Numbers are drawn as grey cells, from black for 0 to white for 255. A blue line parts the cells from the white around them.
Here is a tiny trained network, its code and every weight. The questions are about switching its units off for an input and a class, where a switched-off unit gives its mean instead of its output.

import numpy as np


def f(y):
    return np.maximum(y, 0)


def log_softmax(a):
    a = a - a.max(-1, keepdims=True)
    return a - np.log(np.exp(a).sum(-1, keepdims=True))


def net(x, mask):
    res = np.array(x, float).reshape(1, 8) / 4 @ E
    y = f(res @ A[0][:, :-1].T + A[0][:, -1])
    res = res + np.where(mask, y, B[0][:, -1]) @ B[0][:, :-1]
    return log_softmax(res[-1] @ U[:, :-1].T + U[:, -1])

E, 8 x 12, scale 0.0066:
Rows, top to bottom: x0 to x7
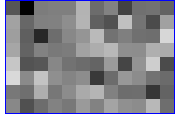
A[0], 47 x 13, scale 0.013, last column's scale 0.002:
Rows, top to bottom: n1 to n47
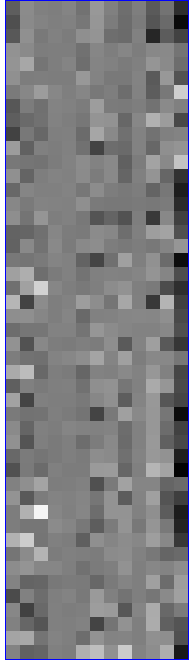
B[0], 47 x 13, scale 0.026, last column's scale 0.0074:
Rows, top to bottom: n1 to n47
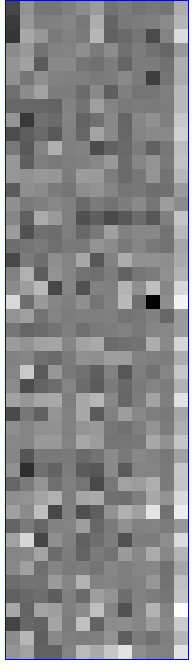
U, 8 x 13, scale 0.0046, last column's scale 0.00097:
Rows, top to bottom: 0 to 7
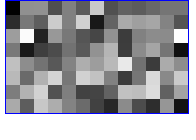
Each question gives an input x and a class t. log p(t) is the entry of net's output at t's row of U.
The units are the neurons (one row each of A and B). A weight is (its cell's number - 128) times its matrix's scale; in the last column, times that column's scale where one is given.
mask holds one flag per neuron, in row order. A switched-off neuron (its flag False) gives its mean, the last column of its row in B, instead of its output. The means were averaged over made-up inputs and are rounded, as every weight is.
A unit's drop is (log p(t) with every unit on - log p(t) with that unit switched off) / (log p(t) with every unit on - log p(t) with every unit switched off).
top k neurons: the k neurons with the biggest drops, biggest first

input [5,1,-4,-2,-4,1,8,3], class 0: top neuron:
(n3)
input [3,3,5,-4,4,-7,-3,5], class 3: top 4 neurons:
(n34; n9; n17; n10)
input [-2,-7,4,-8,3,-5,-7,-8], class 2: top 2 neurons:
(n39; n27)
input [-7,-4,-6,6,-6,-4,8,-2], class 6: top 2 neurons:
(n37; n21)
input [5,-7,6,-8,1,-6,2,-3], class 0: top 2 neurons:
(n3; n2)
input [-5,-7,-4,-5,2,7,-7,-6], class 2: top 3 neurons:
(n39; n27; n20)
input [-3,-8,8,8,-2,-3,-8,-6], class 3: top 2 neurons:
(n34; n9)
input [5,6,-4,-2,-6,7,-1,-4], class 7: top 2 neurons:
(n22; n16)
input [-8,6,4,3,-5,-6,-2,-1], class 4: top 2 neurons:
(n47; n22)
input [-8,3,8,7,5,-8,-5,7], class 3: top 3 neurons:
(n34; n9; n17)
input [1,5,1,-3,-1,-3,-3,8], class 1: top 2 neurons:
(n45; n22)
